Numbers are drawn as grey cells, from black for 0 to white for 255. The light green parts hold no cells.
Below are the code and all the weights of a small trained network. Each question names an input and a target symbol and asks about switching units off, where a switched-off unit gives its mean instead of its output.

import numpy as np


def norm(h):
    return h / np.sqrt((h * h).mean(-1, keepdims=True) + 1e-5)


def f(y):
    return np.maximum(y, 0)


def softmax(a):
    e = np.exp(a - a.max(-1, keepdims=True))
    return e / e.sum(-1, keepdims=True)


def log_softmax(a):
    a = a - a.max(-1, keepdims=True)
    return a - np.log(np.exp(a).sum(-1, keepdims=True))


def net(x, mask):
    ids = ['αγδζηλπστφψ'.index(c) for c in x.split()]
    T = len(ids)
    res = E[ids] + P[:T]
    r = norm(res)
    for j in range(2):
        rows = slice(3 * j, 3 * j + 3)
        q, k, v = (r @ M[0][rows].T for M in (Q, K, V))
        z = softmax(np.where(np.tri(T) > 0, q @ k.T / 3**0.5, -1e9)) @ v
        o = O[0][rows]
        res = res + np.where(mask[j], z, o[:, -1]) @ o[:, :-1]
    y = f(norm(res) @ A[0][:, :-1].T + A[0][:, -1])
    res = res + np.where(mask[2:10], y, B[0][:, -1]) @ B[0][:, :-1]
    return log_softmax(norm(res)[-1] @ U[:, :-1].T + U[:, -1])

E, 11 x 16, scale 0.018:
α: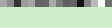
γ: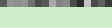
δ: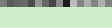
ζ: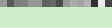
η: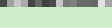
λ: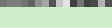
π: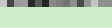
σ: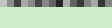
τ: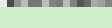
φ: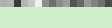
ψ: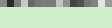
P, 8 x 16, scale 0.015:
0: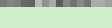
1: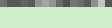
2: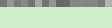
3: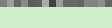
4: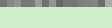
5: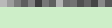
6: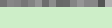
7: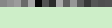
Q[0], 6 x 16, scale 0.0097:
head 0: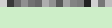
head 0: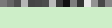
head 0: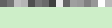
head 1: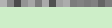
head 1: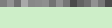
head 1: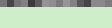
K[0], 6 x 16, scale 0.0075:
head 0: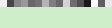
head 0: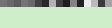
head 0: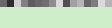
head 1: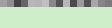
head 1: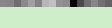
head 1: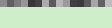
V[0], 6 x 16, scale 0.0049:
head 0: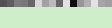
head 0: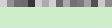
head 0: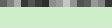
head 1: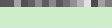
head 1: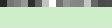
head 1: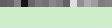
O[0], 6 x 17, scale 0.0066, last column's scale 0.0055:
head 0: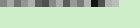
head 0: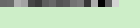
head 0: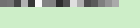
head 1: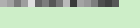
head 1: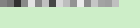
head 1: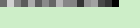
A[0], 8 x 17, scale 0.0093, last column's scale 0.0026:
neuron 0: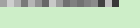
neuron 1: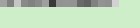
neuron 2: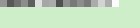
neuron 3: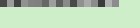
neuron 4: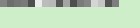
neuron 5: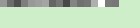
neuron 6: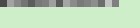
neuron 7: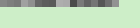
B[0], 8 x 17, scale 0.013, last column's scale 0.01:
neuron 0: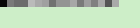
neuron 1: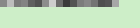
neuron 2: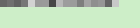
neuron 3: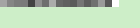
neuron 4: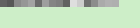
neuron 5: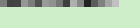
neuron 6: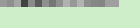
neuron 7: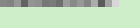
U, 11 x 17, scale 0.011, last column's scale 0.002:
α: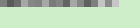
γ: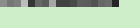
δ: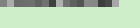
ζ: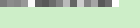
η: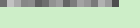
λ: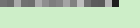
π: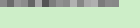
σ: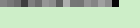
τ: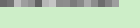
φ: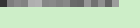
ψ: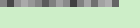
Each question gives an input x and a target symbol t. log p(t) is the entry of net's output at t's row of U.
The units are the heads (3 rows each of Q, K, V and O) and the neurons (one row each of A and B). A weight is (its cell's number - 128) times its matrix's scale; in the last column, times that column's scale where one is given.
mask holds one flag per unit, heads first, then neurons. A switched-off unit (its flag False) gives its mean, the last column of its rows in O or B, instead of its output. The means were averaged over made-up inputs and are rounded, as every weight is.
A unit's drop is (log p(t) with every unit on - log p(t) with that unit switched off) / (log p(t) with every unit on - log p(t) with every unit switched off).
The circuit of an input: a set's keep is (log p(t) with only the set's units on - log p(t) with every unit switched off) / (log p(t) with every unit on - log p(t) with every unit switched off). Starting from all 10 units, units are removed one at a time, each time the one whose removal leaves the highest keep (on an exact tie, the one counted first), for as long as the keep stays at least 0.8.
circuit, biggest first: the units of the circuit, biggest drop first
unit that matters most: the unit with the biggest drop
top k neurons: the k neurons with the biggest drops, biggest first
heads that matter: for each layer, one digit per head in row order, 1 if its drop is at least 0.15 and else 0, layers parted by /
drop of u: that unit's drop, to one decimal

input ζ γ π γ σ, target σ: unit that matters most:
neuron 6
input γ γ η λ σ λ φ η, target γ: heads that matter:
10
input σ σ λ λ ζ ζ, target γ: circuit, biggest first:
(head 1; neuron 2)
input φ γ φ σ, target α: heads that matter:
11
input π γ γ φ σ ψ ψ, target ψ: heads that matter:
10
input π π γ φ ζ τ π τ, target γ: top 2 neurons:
(neuron 1; neuron 0)
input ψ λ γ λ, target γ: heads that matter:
10
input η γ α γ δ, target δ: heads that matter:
01
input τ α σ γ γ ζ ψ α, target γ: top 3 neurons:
(neuron 2; neuron 4; neuron 0)
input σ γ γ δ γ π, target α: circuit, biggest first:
(head 0; neuron 2)
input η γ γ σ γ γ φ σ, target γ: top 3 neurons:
(neuron 2; neuron 1; neuron 0)
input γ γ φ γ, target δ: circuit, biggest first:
(head 1; neuron 4)
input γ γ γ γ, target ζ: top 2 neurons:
(neuron 7; neuron 1)
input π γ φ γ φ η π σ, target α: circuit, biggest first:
(head 0)
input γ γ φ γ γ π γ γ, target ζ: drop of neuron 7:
0.1
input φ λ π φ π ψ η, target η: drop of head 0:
0.2
